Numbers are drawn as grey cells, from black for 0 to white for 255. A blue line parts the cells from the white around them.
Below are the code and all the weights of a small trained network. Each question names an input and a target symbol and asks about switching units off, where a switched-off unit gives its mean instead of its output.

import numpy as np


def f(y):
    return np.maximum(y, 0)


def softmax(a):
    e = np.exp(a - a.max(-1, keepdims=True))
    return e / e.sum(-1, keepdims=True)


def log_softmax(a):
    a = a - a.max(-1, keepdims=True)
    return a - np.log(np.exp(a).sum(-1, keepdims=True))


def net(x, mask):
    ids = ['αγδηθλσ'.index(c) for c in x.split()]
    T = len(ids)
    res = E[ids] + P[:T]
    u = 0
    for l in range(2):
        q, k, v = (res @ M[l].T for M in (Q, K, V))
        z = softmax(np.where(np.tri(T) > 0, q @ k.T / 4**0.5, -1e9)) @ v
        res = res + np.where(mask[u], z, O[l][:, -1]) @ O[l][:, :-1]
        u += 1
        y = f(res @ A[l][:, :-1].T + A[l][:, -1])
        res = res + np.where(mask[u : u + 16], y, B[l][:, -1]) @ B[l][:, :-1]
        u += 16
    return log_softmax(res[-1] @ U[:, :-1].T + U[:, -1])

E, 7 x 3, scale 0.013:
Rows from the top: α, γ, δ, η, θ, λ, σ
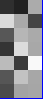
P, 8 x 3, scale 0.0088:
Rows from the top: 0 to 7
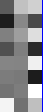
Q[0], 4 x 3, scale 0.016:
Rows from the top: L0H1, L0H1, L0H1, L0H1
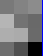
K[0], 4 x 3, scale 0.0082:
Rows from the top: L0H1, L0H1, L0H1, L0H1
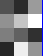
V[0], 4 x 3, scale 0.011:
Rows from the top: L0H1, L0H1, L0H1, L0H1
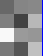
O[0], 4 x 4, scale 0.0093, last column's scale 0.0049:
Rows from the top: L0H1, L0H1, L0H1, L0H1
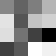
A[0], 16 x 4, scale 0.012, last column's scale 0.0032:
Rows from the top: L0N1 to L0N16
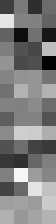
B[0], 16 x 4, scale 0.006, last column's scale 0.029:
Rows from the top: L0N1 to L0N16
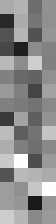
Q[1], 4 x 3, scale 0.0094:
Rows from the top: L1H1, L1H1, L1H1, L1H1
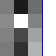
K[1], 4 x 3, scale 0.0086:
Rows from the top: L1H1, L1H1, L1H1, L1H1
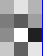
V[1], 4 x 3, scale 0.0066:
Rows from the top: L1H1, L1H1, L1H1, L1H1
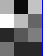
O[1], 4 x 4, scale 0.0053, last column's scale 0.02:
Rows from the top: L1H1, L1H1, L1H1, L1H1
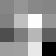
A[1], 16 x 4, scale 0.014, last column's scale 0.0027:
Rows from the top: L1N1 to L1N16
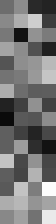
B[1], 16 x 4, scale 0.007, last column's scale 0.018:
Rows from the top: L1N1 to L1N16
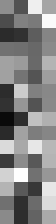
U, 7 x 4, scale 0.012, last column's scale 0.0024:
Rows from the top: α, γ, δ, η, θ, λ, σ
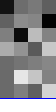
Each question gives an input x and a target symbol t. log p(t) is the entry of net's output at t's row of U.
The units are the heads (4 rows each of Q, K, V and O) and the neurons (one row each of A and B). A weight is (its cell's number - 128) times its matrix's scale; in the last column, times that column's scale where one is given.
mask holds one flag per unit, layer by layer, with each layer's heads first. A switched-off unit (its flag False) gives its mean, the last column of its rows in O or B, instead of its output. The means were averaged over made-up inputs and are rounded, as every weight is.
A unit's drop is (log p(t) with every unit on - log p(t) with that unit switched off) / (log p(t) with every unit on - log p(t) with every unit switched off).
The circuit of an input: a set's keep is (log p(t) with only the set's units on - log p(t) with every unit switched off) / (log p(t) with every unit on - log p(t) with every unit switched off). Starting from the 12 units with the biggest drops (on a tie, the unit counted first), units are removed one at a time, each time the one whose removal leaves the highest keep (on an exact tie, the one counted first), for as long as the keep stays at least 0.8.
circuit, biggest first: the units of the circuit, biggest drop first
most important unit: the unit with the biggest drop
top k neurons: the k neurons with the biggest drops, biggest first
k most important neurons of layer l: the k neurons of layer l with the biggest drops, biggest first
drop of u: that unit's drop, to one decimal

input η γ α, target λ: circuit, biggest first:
(L1N13; L1N14; L1N15)
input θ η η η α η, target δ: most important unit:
L0N14
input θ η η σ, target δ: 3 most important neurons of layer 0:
(L0N16; L0N14; L0N10)
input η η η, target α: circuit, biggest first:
(L0H1; L1H1)
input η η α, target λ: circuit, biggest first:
(L1N13; L0H1)
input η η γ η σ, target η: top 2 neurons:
(L1N9; L1N2)
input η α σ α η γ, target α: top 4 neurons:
(L1N10; L0N14; L0N16; L0N4)
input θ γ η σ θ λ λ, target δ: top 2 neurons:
(L1N15; L1N13)
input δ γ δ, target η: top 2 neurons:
(L1N9; L1N14)
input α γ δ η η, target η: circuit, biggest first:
(L0H1; L1N14)
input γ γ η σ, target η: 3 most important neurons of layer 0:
(L0N1; L0N12; L0N11)
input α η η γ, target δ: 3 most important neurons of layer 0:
(L0N10; L0N16; L0N14)
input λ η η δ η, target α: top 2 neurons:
(L0N12; L0N16)
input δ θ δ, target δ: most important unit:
L1N15
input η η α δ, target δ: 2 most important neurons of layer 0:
(L0N14; L0N16)
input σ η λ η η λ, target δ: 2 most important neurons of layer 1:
(L1N1; L1N9)
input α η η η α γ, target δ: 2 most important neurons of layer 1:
(L1N1; L1N11)
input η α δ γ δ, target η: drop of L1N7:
0.0
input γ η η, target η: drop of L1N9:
0.2
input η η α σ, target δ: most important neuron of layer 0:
(L0N14)
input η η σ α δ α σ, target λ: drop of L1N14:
0.2
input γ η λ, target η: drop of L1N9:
0.3
